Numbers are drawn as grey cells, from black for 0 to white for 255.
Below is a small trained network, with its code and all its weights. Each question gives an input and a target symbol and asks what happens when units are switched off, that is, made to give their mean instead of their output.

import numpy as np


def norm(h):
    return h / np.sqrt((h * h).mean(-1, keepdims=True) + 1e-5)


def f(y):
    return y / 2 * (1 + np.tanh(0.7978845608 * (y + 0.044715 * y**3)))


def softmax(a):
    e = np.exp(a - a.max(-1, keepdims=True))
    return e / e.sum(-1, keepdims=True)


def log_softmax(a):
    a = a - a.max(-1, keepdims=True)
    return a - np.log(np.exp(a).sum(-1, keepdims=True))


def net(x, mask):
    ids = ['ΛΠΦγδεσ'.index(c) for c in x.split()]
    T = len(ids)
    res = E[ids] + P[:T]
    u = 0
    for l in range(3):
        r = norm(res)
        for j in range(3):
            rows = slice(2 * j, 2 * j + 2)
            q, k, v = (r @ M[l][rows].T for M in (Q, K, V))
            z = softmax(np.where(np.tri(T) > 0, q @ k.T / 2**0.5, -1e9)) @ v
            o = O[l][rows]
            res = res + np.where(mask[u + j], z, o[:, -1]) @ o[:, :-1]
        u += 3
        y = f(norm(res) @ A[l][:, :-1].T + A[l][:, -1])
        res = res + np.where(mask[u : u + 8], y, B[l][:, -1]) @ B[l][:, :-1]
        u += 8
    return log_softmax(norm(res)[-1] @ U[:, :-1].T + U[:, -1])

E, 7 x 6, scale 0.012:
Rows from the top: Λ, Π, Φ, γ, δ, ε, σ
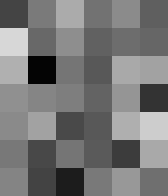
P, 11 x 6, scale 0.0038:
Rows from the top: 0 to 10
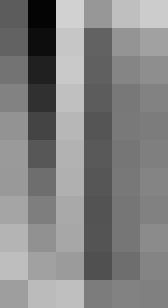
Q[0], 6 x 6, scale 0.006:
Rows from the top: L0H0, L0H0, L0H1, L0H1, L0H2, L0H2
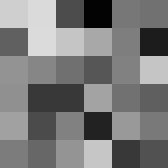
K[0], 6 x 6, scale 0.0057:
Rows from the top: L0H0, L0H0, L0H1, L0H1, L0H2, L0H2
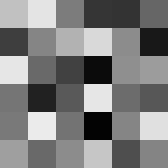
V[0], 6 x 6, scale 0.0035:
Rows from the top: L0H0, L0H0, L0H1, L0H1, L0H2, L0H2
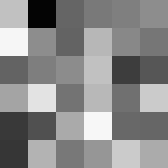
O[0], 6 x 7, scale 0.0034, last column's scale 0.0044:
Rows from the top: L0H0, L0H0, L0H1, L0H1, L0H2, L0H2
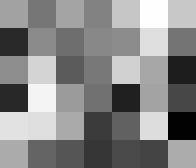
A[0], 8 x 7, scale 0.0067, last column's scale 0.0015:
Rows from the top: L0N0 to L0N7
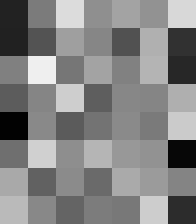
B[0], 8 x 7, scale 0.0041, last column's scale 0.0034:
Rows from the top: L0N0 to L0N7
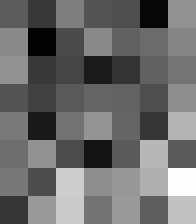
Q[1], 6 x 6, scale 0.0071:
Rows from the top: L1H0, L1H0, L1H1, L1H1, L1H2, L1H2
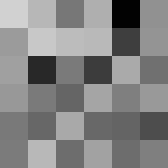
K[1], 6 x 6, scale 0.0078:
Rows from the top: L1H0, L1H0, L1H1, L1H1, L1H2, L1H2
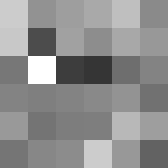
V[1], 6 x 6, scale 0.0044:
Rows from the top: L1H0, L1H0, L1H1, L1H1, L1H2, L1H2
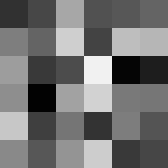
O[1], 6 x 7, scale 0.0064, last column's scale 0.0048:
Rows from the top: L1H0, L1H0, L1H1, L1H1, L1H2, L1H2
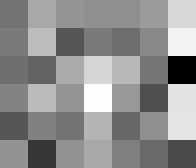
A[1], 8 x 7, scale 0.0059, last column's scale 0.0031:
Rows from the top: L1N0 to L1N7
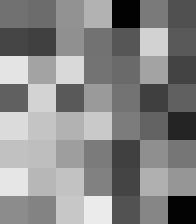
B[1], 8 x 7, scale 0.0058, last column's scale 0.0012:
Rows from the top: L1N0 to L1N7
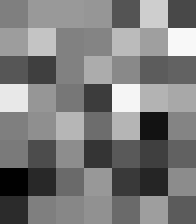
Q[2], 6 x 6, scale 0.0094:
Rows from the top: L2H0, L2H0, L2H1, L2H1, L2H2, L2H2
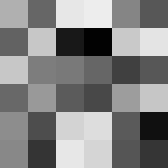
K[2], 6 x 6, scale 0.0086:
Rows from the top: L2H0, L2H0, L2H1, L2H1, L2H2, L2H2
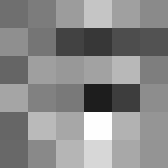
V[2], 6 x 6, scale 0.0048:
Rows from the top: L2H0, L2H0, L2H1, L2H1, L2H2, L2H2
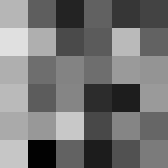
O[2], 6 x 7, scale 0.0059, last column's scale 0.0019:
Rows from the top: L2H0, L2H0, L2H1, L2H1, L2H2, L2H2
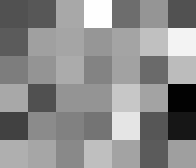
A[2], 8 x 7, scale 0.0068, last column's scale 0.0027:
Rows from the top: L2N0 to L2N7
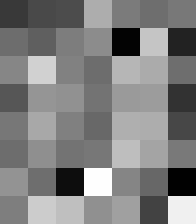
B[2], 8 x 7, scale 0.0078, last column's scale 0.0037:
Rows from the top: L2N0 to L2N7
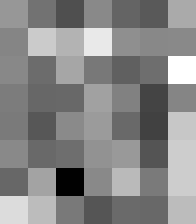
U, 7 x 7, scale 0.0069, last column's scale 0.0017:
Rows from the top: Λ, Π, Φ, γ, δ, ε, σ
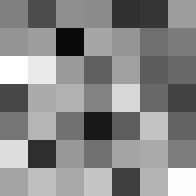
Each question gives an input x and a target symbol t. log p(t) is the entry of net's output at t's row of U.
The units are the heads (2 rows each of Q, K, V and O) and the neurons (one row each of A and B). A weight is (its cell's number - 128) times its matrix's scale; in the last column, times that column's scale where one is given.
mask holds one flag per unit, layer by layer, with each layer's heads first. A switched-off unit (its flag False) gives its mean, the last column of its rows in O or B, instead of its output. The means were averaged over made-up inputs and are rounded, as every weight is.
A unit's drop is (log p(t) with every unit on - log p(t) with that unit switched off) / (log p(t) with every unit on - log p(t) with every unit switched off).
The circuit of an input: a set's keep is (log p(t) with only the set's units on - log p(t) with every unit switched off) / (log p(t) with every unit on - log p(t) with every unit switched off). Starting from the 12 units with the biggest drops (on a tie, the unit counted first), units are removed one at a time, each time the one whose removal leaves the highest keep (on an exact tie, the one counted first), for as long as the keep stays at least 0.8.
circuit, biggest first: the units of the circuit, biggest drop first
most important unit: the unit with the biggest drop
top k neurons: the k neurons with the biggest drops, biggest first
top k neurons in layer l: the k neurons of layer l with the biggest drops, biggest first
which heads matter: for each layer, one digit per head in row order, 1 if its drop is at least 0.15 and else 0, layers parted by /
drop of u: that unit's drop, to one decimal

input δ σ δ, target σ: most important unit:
L2H2
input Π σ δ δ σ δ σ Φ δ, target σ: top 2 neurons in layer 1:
L1N1, L1N4
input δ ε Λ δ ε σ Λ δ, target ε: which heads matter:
000 / 010 / 010
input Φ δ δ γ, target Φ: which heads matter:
000 / 000 / 000
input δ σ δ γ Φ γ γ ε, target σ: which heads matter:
000 / 000 / 000
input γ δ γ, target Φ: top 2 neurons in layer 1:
L1N3, L1N6
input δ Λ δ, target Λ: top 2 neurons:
L0N0, L2N4
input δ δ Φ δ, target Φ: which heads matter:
001 / 000 / 001
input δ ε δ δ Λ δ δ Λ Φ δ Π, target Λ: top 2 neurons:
L1N6, L1N2
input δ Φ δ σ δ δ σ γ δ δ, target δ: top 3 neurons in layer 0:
L0N2, L0N4, L0N7
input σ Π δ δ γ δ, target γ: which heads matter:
000 / 000 / 101
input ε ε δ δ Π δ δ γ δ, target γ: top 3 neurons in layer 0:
L0N7, L0N0, L0N3
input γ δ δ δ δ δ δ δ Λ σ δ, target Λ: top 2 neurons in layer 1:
L1N3, L1N6
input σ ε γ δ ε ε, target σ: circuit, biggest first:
L2N1
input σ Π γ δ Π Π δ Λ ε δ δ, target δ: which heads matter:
010 / 010 / 000
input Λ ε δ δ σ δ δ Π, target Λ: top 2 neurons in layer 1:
L1N6, L1N2
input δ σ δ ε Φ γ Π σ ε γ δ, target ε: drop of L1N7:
0.0
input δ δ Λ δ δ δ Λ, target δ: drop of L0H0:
0.3
